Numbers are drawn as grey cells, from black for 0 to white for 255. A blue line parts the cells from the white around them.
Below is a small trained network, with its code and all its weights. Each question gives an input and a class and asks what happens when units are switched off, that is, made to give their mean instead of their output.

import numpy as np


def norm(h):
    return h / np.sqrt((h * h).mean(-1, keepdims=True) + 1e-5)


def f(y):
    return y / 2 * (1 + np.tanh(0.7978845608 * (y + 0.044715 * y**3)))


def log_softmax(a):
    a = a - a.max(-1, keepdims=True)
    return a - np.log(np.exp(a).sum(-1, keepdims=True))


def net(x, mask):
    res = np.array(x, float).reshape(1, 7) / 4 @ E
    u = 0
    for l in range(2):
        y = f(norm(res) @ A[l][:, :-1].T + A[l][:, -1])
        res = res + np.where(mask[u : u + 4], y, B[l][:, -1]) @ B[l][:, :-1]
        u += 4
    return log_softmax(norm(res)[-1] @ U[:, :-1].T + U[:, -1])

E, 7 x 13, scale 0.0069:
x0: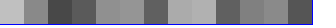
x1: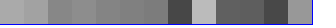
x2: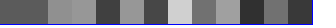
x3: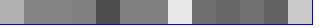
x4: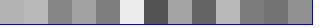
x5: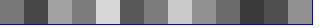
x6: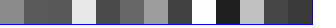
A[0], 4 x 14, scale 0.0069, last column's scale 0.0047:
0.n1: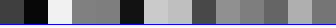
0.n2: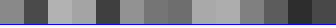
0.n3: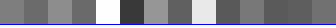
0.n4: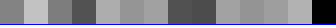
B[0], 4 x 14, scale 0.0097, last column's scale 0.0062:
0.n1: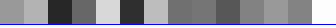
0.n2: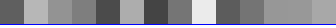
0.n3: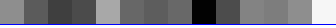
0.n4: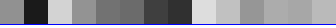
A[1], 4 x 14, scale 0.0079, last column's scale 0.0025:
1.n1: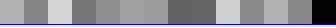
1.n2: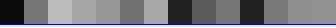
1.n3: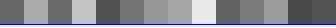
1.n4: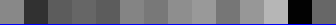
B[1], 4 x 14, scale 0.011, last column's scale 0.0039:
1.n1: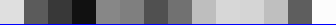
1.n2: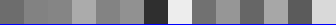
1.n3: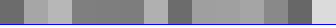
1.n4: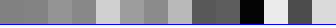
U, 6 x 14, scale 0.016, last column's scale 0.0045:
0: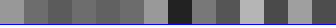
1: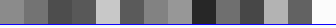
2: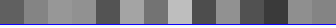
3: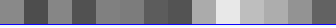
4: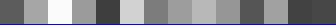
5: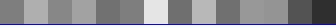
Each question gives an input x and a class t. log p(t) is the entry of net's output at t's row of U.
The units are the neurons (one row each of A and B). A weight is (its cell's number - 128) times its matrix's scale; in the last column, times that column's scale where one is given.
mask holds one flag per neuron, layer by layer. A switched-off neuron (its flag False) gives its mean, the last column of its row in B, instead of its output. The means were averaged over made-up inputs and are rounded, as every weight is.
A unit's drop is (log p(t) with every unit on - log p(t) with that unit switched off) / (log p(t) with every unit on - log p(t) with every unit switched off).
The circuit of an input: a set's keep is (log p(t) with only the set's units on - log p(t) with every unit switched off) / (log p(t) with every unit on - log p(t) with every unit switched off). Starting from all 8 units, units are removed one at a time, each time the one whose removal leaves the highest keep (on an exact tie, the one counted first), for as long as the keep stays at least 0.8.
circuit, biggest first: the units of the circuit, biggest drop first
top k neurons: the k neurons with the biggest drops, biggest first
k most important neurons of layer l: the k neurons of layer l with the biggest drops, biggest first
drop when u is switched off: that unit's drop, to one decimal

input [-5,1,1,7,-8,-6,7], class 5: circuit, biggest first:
(1.n3; 0.n3)
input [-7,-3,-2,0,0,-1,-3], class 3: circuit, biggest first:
(0.n4)
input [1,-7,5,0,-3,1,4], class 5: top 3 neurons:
(1.n3; 0.n2; 0.n3)
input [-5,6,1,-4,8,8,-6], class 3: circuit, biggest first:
(1.n1; 0.n3)
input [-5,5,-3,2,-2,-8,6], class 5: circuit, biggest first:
(0.n3; 1.n3)
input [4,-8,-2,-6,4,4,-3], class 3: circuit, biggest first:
(0.n3; 0.n1)
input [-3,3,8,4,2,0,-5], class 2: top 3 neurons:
(1.n1; 0.n3; 1.n4)
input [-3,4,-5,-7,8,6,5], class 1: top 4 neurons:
(0.n3; 1.n2; 0.n4; 1.n3)
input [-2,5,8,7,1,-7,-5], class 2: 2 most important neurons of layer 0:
(0.n4; 0.n2)
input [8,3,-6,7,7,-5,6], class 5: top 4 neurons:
(0.n3; 1.n3; 1.n1; 0.n4)
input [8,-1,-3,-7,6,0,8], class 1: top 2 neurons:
(0.n3; 1.n4)
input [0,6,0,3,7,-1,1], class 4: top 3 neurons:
(0.n3; 0.n1; 0.n4)
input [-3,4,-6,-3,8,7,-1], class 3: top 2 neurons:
(0.n4; 0.n1)
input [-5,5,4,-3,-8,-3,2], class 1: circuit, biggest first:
(1.n2)
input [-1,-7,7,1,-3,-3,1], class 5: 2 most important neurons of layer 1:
(1.n3; 1.n2)
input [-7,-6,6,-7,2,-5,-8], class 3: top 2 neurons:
(1.n1; 0.n3)
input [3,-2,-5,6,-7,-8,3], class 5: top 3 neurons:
(0.n3; 0.n1; 1.n4)
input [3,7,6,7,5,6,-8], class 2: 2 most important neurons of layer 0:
(0.n3; 0.n1)
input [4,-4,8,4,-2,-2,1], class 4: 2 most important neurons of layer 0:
(0.n3; 0.n2)
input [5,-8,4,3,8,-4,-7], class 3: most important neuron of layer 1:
(1.n1)
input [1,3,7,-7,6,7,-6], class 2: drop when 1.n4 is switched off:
0.2
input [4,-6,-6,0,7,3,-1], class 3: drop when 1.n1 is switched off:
0.0
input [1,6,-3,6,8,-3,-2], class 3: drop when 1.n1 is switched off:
0.1
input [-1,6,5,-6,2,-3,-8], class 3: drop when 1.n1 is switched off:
0.2
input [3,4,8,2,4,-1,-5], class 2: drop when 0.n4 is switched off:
0.3
